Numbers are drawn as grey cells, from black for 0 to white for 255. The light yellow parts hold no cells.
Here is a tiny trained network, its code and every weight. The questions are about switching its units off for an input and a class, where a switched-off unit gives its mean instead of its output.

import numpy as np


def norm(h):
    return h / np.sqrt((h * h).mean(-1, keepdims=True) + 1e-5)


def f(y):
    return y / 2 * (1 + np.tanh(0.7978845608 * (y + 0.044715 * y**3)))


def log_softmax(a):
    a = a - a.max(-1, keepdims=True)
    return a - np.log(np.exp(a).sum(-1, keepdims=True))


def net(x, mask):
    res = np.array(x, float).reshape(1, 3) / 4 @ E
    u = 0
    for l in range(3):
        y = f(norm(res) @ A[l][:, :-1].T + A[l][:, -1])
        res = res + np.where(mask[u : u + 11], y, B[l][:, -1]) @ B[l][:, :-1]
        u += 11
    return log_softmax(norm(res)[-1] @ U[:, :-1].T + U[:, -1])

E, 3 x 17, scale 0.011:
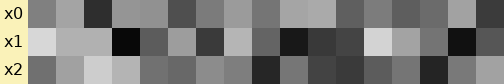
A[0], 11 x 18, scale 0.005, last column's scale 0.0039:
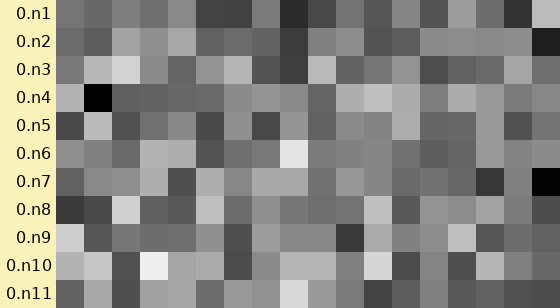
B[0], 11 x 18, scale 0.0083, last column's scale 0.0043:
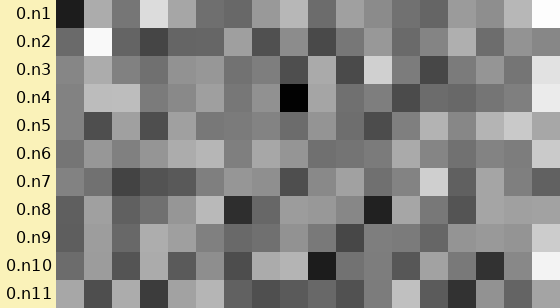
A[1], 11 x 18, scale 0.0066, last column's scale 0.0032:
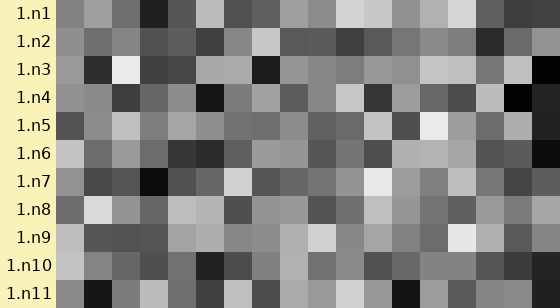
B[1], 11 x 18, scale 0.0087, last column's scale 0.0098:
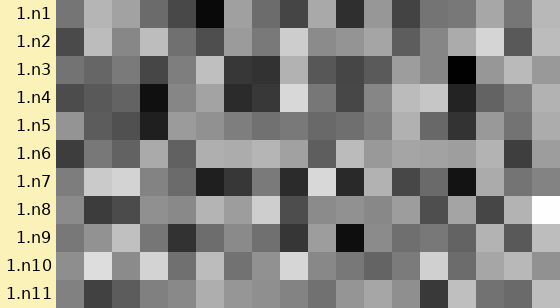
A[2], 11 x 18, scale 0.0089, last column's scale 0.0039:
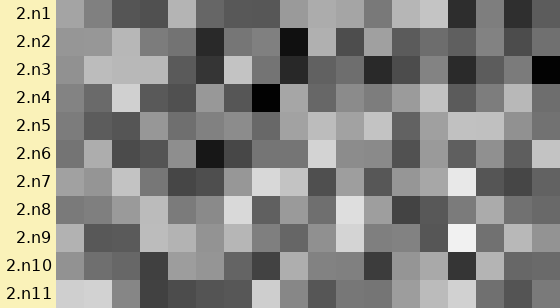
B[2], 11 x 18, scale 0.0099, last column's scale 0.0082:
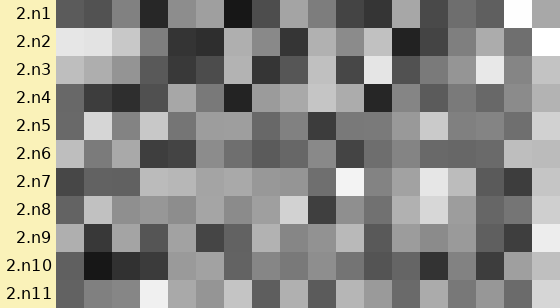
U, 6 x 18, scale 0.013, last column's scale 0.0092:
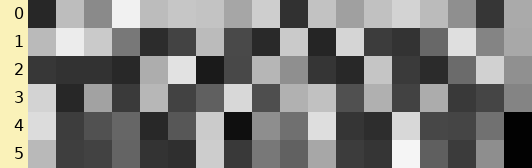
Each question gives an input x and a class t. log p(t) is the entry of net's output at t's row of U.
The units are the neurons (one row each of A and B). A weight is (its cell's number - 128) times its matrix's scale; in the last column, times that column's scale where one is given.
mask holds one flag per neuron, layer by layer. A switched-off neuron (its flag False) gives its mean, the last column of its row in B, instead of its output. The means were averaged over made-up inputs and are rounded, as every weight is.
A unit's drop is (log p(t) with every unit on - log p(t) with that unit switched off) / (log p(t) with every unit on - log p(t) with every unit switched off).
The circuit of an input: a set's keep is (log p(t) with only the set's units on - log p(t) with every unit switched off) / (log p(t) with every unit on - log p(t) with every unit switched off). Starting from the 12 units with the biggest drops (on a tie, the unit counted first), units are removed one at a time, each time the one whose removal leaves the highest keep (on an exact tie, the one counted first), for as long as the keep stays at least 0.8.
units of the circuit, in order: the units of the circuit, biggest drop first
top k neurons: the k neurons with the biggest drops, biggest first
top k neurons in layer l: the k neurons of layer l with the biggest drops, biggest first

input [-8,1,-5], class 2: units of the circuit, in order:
[1.n3]
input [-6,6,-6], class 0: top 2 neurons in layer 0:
[0.n9; 0.n3]
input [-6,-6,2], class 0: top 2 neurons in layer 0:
[0.n5; 0.n11]
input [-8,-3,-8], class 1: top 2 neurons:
[1.n1; 1.n9]
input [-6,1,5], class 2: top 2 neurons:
[0.n4; 1.n1]
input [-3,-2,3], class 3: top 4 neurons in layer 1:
[1.n9; 1.n1; 1.n4; 1.n3]
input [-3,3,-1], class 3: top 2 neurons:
[0.n9; 1.n8]
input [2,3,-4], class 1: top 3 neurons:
[0.n10; 1.n1; 1.n9]
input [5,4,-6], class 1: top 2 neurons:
[1.n1; 0.n10]
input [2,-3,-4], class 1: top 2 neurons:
[0.n1; 1.n9]
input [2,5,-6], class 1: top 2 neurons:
[1.n1; 0.n10]
